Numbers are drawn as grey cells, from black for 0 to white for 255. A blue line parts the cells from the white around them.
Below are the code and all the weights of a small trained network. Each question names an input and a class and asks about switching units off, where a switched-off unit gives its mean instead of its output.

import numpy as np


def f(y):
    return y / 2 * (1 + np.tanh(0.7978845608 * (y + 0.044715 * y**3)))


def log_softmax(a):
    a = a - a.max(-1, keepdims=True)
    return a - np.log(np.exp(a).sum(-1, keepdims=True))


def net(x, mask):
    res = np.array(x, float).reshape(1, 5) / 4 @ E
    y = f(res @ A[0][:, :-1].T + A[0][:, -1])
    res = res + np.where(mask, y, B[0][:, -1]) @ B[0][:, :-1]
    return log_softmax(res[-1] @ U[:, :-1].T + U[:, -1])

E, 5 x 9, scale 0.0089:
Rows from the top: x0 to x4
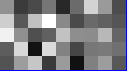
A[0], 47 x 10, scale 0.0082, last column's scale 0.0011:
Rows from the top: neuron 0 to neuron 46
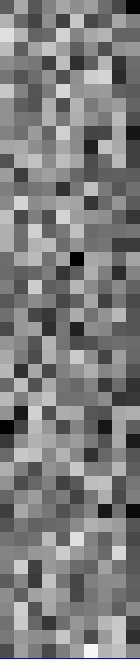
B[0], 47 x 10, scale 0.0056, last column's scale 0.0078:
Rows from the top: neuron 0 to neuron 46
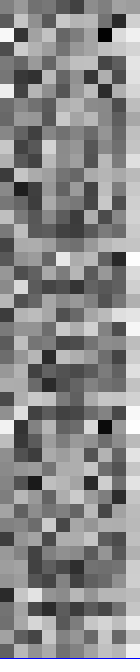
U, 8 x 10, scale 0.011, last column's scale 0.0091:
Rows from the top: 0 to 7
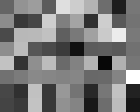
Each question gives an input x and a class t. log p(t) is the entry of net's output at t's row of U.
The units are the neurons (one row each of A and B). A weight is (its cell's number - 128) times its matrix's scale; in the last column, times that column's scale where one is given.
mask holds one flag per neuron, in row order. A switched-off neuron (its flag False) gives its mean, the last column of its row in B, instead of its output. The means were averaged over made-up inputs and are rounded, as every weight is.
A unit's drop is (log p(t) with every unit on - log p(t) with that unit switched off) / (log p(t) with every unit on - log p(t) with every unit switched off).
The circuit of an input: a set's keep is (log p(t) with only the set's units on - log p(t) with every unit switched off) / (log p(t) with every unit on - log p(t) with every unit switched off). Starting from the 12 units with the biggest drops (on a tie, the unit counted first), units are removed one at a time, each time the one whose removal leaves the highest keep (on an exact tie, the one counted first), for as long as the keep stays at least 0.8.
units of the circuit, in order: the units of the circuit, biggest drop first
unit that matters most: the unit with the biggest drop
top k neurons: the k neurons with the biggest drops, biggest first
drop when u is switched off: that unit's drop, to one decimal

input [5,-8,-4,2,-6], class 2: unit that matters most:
neuron 22
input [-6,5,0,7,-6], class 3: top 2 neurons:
neuron 43; neuron 40
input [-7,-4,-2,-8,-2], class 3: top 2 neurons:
neuron 29; neuron 20
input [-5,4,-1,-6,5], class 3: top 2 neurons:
neuron 29; neuron 16
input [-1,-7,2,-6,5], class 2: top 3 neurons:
neuron 44; neuron 46; neuron 22
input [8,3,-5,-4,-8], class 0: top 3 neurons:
neuron 38; neuron 1; neuron 25
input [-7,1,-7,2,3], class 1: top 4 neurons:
neuron 32; neuron 11; neuron 14; neuron 2
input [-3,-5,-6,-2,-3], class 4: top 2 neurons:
neuron 30; neuron 31
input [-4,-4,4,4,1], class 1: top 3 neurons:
neuron 14; neuron 10; neuron 30
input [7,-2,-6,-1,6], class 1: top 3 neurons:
neuron 13; neuron 34; neuron 5
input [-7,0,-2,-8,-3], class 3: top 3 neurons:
neuron 29; neuron 20; neuron 16
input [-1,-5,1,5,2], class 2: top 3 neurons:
neuron 44; neuron 29; neuron 22
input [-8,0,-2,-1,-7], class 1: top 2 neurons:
neuron 11; neuron 14
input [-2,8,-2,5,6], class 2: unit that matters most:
neuron 28
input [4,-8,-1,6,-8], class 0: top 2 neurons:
neuron 1; neuron 25
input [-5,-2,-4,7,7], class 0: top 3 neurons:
neuron 18; neuron 23; neuron 35
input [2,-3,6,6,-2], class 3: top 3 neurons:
neuron 40; neuron 43; neuron 30
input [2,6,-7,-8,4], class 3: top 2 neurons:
neuron 29; neuron 20
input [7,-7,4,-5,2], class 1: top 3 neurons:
neuron 5; neuron 34; neuron 13
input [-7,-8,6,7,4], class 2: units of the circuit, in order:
neuron 44
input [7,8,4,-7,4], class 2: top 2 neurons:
neuron 28; neuron 17
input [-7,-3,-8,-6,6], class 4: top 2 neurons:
neuron 30; neuron 36
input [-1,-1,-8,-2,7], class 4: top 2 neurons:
neuron 30; neuron 36
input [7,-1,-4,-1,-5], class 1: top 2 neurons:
neuron 13; neuron 5
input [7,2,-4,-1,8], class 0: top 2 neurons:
neuron 18; neuron 23
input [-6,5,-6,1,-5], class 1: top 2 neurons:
neuron 14; neuron 11
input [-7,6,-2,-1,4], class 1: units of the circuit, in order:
neuron 32
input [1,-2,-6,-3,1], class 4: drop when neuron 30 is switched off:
0.2
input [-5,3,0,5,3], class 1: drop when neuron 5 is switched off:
-0.1
